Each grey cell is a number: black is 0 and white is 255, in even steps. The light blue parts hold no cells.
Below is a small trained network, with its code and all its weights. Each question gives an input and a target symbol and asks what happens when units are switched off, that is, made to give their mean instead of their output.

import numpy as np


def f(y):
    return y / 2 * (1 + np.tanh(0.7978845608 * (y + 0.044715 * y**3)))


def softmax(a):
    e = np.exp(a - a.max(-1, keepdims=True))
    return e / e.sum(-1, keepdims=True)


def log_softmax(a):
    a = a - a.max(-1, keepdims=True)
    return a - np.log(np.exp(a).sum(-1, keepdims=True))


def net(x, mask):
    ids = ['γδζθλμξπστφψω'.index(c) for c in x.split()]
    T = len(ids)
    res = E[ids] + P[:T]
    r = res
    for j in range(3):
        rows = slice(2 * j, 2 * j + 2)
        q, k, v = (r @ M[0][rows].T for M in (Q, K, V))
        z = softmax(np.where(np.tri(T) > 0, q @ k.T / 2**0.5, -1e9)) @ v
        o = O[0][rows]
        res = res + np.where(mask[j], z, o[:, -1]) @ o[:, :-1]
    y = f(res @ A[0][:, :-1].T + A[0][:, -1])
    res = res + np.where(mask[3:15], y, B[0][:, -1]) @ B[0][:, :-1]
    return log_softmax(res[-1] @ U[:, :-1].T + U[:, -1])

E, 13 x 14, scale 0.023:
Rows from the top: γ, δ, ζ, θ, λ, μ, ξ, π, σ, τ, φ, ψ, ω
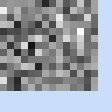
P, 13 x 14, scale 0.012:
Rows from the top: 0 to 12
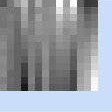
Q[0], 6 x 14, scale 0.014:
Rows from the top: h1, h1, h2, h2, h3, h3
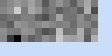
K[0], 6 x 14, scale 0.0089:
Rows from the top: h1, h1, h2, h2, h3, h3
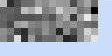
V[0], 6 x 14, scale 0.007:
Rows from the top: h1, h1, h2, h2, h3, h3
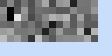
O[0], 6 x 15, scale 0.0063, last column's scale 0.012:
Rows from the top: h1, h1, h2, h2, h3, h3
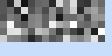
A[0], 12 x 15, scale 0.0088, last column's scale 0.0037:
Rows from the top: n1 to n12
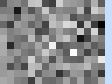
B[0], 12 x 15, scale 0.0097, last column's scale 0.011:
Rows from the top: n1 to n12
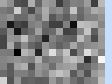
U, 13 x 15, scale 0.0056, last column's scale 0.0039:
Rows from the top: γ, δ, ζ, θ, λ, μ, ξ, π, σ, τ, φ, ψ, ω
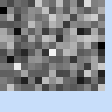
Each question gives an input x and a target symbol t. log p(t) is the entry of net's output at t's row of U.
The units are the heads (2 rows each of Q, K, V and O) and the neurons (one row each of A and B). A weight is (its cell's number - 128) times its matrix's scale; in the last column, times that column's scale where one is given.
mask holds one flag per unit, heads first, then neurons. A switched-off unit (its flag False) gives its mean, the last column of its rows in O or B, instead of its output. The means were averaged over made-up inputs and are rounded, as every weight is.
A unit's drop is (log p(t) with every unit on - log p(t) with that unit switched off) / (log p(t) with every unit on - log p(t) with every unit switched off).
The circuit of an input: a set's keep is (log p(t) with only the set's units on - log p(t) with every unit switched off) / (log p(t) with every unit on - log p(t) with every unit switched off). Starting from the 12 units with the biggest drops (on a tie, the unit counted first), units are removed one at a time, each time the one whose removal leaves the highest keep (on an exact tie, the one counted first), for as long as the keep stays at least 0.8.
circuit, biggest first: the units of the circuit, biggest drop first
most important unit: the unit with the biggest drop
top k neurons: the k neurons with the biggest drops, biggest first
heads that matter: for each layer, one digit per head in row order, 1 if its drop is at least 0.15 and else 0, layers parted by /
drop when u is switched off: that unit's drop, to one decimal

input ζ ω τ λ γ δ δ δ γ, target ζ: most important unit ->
h1
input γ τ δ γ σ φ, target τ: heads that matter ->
001
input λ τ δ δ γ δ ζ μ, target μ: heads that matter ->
100
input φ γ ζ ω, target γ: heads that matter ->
001
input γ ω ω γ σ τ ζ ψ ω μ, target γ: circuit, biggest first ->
(h3 n5 n2)
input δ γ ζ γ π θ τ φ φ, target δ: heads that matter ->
001
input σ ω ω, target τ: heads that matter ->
001
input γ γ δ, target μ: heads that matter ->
111
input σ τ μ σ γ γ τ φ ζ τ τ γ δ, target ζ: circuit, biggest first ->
(n8 n11)
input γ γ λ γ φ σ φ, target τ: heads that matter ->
101
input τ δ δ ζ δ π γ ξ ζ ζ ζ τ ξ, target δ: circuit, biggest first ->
(h3 n7)
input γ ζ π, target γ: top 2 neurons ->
(n2 n5)
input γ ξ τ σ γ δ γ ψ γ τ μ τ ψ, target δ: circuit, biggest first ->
(h3 n12 n7)
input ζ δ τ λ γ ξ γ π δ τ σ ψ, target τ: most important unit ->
n2
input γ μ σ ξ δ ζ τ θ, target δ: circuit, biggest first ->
(h3 n12 n2)
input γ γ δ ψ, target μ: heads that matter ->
101
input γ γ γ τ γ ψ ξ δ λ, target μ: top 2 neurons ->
(n2 n9)
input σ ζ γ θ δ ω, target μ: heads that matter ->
101
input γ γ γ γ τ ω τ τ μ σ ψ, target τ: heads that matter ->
100
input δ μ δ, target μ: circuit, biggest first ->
(h1)
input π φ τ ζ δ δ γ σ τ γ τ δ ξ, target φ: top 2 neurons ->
(n9 n7)
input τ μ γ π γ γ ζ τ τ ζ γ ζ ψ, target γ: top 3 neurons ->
(n2 n5 n1)
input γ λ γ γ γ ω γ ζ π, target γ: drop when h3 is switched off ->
0.2
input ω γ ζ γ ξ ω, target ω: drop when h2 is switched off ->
-0.1
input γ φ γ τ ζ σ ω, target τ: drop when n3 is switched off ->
-0.1
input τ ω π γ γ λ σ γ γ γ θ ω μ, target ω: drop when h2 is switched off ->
0.0
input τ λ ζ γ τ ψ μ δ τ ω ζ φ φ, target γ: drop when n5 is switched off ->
0.5
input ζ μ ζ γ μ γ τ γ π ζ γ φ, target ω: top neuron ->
(n11)
